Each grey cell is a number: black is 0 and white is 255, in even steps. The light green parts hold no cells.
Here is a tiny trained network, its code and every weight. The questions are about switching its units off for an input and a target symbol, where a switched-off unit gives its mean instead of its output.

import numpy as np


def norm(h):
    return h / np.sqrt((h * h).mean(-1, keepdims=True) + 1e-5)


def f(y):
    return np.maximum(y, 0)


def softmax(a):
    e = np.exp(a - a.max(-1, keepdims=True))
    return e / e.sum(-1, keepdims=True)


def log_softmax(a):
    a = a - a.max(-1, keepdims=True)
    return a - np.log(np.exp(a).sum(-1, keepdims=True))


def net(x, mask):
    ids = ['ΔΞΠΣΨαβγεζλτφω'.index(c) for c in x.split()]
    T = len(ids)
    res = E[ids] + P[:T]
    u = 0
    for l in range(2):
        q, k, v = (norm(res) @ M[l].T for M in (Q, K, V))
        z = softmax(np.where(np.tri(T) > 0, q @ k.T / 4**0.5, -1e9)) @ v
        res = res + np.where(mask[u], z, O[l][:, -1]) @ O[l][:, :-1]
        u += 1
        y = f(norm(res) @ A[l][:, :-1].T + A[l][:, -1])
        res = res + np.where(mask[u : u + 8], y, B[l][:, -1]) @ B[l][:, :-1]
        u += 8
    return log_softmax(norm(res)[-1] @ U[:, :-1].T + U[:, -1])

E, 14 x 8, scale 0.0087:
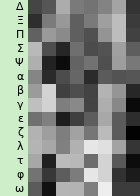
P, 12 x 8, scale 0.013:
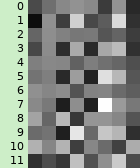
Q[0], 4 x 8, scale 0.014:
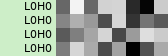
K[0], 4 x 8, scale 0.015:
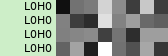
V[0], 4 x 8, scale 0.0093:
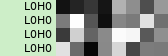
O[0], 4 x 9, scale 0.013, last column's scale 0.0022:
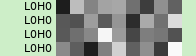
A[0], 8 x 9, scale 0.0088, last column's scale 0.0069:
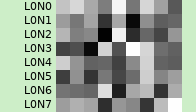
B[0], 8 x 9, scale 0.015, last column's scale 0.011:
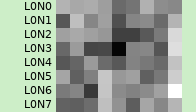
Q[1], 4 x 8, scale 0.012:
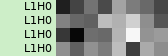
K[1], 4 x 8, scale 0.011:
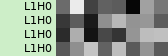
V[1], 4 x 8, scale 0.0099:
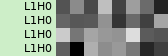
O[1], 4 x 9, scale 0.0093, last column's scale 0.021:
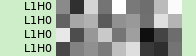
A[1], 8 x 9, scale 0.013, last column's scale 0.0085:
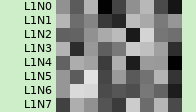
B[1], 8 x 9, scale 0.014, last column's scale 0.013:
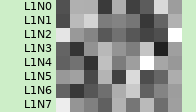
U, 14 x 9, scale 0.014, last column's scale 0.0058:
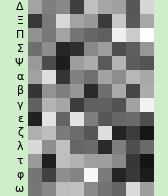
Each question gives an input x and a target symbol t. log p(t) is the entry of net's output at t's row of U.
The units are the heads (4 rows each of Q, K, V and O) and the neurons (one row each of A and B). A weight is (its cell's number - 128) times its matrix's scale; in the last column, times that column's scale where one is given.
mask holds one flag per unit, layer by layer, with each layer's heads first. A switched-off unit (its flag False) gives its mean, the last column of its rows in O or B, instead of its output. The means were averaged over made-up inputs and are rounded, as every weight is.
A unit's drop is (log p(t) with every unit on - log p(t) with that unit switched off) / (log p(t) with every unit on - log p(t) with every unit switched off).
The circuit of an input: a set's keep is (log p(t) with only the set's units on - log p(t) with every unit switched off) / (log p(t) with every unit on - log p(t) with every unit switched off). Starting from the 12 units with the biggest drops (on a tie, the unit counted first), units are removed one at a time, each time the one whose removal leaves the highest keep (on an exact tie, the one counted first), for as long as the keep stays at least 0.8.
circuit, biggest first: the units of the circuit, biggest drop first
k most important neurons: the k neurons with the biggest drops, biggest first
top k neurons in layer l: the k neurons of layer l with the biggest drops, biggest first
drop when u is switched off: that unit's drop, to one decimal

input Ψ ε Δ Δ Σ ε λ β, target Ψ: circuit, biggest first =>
L0H0
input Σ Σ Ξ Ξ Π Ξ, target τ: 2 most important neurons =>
L0N5, L0N3
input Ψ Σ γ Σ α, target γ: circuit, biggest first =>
L0H0, L1N0
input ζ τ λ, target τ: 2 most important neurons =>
L1N3, L0N2
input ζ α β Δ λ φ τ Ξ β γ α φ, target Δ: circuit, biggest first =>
L0H0, L1N7
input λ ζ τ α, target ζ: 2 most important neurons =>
L0N3, L1N1
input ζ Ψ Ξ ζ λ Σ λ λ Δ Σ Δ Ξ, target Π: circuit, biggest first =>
L0H0, L1N7, L1N2
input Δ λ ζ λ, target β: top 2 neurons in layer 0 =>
L0N3, L0N6
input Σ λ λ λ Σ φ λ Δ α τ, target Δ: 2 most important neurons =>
L1N7, L0N3
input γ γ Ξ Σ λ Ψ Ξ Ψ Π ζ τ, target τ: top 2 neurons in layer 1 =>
L1N3, L1N2
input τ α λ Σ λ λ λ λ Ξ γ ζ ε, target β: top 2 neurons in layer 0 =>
L0N3, L0N6
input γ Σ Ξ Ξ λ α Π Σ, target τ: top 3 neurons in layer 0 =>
L0N5, L0N3, L0N2
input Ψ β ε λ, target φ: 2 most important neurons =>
L0N5, L0N2
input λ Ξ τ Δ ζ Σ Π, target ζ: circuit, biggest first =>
L1N5
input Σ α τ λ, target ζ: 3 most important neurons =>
L0N3, L1N1, L1N7
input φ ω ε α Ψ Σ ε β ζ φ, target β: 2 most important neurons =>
L0N3, L0N6
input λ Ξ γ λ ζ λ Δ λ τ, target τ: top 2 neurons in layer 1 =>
L1N3, L1N5
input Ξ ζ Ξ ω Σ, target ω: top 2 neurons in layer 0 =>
L0N3, L0N7
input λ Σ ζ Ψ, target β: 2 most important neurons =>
L0N3, L0N6
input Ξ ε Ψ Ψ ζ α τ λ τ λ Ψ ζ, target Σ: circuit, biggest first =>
L0H0
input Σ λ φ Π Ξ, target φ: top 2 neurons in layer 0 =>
L0N2, L0N1
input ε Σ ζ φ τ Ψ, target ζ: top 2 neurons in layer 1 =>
L1N1, L1N7
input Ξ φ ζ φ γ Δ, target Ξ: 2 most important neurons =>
L1N3, L1N0
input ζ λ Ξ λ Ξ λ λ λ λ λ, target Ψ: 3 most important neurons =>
L0N6, L0N3, L0N2
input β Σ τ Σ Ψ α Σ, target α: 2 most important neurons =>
L1N4, L0N7
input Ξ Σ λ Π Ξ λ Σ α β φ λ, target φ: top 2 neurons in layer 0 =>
L0N2, L0N6
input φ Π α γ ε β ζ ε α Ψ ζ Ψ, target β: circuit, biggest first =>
L0N3
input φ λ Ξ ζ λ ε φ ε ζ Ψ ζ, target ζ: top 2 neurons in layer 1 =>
L1N6, L1N3
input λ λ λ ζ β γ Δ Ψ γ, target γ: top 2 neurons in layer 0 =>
L0N6, L0N5
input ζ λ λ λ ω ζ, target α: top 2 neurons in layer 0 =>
L0N3, L0N5
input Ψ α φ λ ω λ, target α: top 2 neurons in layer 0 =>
L0N3, L0N5
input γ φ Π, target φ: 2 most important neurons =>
L0N2, L0N3
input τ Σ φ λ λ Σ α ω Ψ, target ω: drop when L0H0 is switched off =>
0.8
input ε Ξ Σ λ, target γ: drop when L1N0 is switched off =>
0.1
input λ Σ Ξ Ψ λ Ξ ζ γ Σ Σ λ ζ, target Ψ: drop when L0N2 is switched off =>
0.1
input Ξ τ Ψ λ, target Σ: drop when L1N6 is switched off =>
0.0
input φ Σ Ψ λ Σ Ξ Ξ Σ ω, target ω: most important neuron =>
L0N7
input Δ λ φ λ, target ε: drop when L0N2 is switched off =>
-0.1
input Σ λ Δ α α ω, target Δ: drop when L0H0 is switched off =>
1.0
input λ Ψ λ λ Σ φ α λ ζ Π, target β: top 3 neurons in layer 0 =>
L0N3, L0N6, L0N4
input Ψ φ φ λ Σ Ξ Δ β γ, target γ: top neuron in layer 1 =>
L1N0
